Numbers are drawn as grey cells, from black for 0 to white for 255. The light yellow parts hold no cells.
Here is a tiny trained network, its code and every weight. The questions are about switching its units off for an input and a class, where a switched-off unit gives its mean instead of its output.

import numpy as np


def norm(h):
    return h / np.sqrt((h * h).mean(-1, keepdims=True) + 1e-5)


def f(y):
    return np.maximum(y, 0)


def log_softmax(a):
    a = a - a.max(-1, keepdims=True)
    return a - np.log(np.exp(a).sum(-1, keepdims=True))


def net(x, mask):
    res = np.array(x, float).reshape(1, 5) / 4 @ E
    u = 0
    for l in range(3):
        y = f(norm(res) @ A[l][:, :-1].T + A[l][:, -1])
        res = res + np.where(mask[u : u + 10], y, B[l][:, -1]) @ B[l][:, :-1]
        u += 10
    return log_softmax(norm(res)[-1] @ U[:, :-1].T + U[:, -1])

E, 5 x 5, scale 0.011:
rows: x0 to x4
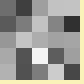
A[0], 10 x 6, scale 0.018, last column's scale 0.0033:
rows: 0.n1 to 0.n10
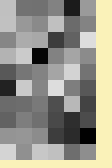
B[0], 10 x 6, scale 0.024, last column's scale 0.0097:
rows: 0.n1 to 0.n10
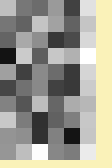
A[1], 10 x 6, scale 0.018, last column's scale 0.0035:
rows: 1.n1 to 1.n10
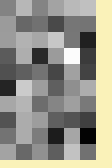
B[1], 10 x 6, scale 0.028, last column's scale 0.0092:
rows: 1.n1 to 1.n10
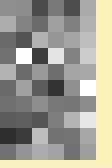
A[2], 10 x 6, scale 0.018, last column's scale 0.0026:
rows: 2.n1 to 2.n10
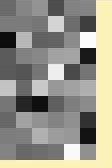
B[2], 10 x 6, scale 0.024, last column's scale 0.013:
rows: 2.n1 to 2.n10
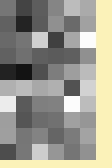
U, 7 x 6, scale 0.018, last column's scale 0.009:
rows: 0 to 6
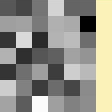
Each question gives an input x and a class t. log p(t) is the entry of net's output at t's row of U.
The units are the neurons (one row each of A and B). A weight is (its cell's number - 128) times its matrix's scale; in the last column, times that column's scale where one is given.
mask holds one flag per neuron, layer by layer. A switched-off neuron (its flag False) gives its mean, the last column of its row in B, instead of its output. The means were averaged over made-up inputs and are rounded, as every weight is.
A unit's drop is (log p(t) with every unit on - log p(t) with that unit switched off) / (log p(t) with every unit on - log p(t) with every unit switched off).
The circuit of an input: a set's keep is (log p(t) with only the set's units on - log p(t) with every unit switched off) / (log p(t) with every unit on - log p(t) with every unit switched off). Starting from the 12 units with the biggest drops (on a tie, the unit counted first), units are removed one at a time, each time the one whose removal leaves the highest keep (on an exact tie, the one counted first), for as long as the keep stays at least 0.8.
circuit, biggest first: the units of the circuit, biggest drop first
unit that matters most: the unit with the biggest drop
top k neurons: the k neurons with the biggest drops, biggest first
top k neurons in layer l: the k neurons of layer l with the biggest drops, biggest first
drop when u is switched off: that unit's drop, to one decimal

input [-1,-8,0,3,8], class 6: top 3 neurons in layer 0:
[0.n10 0.n9 0.n2]
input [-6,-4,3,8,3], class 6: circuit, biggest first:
[0.n10]
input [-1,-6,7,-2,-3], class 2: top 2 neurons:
[0.n4 1.n4]
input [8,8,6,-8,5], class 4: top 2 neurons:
[0.n6 1.n8]
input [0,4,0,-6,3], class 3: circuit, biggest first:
[2.n7 0.n10]
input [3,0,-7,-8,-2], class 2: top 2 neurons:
[1.n4 0.n4]
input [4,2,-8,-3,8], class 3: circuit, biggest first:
[0.n10 2.n7]
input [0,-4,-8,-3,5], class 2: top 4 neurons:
[0.n4 1.n4 0.n5 0.n10]
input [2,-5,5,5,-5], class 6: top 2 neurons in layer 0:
[0.n4 0.n5]
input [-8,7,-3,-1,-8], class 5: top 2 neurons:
[0.n9 0.n8]
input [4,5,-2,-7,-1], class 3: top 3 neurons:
[0.n4 2.n7 0.n10]
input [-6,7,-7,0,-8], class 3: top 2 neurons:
[2.n7 1.n4]
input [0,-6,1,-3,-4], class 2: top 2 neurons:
[0.n4 1.n4]
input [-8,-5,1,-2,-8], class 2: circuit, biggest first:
[0.n4]
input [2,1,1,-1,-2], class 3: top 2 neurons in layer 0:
[0.n5 0.n4]
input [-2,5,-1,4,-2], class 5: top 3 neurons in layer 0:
[0.n9 0.n4 0.n8]
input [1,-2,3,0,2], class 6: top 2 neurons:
[0.n10 0.n2]
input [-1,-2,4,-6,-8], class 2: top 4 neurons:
[0.n4 1.n4 0.n10 0.n2]
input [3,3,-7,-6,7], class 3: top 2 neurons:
[0.n10 2.n7]
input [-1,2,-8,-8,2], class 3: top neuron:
[0.n1]
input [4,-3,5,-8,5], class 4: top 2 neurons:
[0.n6 2.n3]
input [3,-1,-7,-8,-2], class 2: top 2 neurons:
[1.n4 0.n4]
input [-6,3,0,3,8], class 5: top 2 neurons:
[0.n9 0.n1]
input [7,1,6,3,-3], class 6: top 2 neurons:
[0.n4 0.n5]
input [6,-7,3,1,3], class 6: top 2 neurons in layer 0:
[0.n10 0.n9]
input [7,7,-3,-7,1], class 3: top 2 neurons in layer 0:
[0.n4 0.n10]
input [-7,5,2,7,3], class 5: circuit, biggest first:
[0.n9]
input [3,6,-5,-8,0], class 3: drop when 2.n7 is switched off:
0.2
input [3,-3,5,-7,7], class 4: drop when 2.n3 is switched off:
0.1
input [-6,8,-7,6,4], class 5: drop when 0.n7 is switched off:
0.0
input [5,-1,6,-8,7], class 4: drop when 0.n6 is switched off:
0.1
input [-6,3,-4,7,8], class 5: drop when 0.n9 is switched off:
0.2
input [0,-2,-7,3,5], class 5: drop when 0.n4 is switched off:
0.7
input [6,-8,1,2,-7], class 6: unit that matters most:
0.n5
